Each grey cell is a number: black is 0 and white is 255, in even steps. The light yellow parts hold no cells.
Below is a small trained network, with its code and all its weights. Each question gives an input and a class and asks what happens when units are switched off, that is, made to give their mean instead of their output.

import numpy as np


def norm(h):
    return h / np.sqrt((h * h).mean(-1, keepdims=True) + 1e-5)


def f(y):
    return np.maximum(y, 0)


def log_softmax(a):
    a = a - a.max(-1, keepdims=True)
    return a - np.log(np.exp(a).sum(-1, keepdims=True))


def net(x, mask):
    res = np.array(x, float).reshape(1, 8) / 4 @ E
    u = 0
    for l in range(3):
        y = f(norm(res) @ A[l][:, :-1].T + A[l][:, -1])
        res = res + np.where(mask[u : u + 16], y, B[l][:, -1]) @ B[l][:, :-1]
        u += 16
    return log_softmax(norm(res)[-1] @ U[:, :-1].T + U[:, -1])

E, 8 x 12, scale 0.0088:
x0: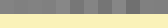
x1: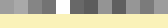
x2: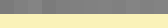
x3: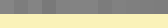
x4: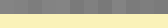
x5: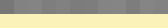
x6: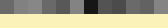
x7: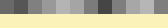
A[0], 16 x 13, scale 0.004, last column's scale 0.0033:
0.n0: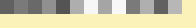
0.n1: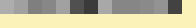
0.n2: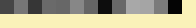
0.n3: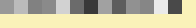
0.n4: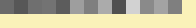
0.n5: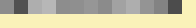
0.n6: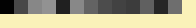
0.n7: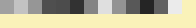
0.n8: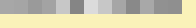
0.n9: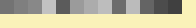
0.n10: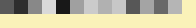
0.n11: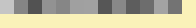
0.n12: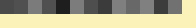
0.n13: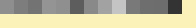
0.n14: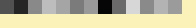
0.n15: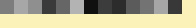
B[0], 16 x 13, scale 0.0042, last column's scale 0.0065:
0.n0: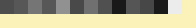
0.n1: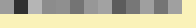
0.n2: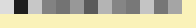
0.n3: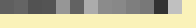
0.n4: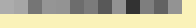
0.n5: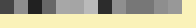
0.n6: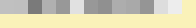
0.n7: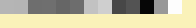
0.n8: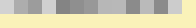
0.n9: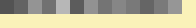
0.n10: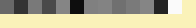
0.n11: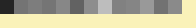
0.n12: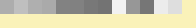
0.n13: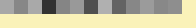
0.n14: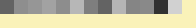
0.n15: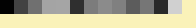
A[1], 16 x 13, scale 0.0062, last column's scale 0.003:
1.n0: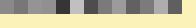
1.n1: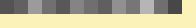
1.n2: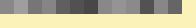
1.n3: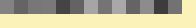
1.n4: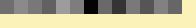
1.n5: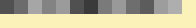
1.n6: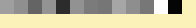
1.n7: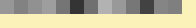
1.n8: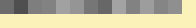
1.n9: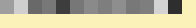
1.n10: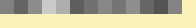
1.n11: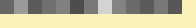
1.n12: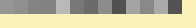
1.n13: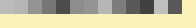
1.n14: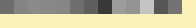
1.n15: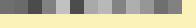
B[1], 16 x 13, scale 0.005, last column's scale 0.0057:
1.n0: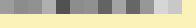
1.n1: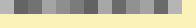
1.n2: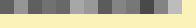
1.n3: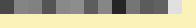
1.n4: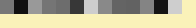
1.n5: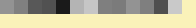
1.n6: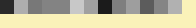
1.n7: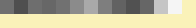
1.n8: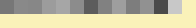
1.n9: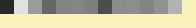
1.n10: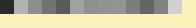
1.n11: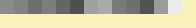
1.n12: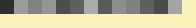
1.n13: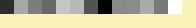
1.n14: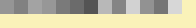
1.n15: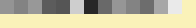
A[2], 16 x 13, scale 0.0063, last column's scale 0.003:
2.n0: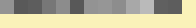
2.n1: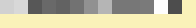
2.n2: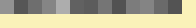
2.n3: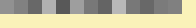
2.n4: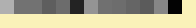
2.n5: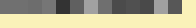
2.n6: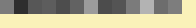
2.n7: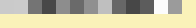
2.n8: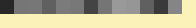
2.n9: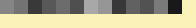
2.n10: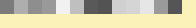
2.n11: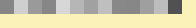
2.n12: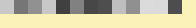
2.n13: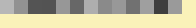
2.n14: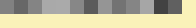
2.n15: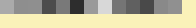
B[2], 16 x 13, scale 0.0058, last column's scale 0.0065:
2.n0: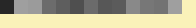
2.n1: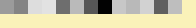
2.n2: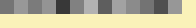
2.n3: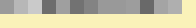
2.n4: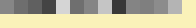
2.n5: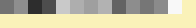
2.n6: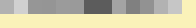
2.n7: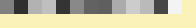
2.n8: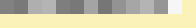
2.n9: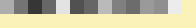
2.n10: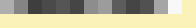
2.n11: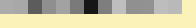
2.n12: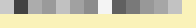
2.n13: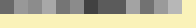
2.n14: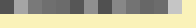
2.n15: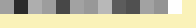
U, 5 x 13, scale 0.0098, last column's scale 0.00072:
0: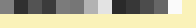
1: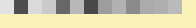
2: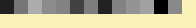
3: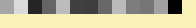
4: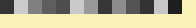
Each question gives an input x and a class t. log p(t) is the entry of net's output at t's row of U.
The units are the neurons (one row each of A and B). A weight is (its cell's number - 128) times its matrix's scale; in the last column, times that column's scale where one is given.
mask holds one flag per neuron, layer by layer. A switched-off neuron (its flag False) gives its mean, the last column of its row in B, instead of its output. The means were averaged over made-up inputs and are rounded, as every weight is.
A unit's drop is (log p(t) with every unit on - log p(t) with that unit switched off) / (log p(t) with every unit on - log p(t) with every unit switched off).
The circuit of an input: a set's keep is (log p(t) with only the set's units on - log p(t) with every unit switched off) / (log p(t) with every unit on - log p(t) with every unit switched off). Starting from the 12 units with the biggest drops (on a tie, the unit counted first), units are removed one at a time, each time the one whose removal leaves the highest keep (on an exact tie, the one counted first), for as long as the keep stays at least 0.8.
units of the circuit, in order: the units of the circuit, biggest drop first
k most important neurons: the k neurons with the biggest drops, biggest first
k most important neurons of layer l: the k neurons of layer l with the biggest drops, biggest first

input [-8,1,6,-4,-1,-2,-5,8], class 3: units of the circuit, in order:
(2.n10, 1.n4, 2.n11)
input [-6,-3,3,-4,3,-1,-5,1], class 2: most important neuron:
(0.n7)
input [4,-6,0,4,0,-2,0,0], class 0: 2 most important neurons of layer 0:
(0.n10, 0.n0)
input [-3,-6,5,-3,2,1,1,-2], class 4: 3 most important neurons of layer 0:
(0.n6, 0.n12, 0.n15)
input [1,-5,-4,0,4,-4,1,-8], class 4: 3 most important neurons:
(1.n13, 0.n15, 0.n6)
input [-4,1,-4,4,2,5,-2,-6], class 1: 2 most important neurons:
(2.n1, 2.n7)
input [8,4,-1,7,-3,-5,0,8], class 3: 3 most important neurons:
(0.n0, 2.n10, 0.n10)
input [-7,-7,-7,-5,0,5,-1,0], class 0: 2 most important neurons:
(0.n10, 1.n13)
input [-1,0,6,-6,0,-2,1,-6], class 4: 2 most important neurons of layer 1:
(1.n13, 1.n9)
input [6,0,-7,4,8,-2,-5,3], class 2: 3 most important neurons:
(0.n0, 0.n6, 0.n12)
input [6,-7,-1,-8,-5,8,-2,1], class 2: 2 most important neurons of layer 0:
(0.n7, 0.n10)
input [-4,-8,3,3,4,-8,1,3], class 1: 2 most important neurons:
(0.n6, 0.n12)
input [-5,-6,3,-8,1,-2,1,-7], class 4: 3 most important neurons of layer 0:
(0.n6, 0.n15, 0.n12)
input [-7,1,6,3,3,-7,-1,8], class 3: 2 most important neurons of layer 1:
(1.n4, 1.n3)
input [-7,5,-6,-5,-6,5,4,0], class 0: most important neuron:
(1.n13)
